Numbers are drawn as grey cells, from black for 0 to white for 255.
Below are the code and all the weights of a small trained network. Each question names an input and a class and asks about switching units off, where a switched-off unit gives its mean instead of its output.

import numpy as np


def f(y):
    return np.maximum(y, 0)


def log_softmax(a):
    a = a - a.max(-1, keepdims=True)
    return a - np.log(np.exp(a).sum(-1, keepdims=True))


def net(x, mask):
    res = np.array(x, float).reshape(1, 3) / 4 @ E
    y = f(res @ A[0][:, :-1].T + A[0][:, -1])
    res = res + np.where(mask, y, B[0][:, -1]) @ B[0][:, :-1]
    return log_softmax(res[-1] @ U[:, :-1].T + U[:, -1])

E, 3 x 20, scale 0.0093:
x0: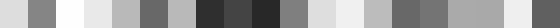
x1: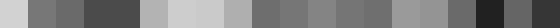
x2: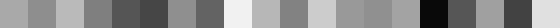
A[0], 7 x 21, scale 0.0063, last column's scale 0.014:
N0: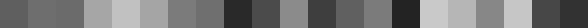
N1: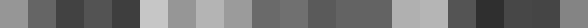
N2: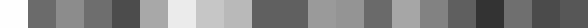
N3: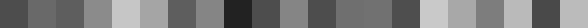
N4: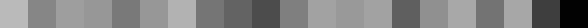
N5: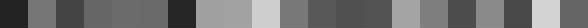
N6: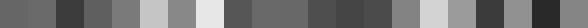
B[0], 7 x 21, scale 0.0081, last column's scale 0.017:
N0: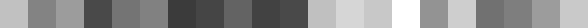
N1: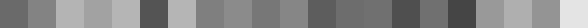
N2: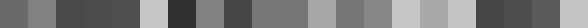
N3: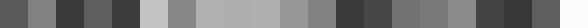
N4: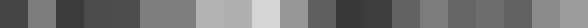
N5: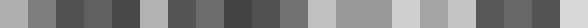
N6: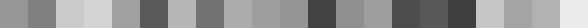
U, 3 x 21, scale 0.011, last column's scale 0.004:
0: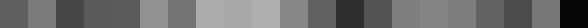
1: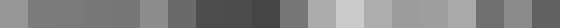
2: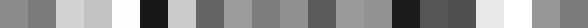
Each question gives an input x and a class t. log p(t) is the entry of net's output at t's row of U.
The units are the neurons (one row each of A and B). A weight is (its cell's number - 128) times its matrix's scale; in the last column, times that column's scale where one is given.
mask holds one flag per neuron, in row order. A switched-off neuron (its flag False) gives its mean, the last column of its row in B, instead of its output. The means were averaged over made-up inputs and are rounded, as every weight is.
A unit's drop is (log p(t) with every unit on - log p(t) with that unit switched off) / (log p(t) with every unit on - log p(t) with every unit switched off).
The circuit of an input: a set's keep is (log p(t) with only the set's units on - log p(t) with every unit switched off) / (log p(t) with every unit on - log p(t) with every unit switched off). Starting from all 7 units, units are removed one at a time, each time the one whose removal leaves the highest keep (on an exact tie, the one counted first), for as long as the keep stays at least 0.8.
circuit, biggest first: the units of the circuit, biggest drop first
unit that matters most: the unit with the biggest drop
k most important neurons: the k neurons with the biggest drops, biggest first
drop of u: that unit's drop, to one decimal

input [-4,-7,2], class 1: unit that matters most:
N3
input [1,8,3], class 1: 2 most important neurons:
N3, N2
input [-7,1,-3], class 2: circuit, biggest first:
N6, N1
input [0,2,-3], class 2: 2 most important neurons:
N6, N5
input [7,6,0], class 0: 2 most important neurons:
N4, N0
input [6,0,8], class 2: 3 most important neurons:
N5, N0, N3
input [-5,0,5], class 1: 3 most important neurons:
N3, N5, N4
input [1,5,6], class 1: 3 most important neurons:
N3, N4, N2
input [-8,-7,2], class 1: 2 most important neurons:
N5, N3
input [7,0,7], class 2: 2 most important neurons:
N5, N0
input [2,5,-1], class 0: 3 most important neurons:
N0, N2, N5
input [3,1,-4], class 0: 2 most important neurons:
N3, N5
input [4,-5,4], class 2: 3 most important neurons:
N5, N2, N0
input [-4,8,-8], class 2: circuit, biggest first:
N6
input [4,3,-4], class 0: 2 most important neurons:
N3, N4
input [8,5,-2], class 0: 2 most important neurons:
N4, N5
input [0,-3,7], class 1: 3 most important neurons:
N6, N1, N3
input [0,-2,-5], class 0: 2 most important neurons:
N3, N5
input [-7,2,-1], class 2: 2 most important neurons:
N6, N1
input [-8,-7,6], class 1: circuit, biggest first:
N5
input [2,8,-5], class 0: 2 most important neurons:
N2, N3
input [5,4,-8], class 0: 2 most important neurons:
N3, N4
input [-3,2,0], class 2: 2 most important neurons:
N3, N1
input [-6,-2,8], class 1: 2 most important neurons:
N5, N3
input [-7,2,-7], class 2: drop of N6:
1.0
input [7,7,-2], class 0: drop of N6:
0.0
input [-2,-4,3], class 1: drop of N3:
1.1
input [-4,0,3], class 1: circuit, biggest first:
N3
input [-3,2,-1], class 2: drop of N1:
0.1
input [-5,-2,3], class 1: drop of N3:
0.6
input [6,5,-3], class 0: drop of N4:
0.7
